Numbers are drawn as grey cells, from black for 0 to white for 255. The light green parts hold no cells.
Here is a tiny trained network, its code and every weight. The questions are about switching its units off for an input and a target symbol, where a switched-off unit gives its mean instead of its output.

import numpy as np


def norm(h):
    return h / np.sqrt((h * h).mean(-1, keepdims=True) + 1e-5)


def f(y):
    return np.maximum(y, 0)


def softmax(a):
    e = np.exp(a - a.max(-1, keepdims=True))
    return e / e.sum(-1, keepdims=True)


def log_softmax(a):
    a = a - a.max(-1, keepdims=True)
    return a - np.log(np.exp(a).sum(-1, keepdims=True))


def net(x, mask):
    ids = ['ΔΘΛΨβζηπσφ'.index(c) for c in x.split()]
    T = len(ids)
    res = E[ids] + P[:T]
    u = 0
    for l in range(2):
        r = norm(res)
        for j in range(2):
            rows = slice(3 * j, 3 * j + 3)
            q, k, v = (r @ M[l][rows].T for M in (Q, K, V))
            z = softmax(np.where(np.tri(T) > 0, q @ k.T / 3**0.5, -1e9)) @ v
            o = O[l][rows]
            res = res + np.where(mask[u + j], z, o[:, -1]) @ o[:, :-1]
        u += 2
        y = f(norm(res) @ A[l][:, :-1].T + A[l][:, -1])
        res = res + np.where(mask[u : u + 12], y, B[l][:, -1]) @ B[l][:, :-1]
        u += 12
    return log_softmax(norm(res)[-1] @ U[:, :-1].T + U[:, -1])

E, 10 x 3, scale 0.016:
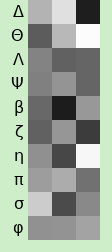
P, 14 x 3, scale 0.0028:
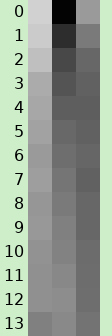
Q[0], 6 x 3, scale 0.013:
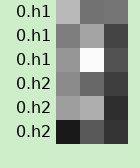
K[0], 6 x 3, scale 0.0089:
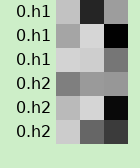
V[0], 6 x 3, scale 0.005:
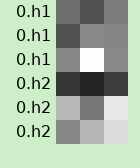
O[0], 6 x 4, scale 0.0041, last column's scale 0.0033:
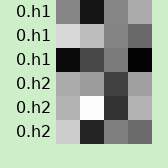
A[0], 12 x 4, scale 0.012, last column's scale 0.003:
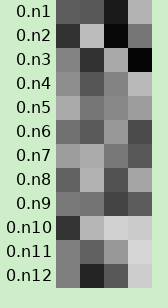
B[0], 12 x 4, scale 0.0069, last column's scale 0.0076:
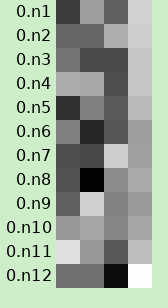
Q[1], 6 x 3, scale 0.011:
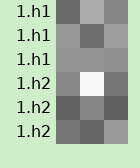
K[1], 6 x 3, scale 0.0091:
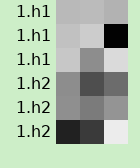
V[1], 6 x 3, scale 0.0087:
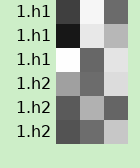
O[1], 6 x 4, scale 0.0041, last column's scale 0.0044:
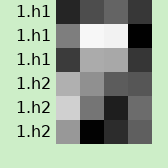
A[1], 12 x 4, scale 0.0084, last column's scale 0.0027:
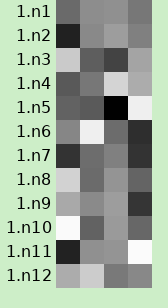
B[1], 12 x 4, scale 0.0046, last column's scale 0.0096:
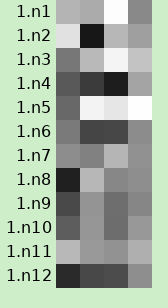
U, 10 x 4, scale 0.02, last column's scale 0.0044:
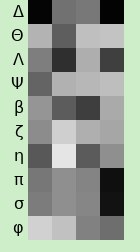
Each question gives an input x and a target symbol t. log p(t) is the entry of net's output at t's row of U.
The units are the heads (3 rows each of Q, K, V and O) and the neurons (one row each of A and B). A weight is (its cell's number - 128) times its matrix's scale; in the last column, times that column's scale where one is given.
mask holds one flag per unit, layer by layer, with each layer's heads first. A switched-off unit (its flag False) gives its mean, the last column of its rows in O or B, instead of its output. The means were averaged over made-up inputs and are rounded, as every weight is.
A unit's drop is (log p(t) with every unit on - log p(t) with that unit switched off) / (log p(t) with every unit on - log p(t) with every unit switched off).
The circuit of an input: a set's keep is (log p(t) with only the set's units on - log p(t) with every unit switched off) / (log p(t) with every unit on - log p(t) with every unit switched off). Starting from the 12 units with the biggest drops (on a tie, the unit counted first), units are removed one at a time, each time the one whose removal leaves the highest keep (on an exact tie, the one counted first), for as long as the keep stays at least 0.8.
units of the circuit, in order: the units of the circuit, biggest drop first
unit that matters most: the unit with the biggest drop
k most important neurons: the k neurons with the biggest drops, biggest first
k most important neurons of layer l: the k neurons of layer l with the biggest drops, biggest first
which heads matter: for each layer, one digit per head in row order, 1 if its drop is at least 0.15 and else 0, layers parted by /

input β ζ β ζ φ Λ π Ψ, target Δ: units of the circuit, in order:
0.n8; 0.h2
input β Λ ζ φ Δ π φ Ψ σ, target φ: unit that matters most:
1.n3
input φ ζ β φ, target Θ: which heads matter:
00 / 10
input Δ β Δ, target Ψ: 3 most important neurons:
0.n12; 0.n2; 0.n8
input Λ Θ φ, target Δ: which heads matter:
01 / 10
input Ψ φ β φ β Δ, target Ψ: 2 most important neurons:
0.n12; 0.n8
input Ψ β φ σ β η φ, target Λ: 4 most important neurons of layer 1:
1.n5; 1.n4; 1.n3; 1.n12
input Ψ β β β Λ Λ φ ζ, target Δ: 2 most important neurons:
0.n8; 0.n2
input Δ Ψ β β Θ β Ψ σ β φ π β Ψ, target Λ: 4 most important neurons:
0.n2; 1.n2; 0.n12; 0.n8
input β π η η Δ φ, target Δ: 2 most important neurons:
0.n1; 0.n12
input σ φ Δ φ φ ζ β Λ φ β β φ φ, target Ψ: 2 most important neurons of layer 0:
0.n12; 0.n8
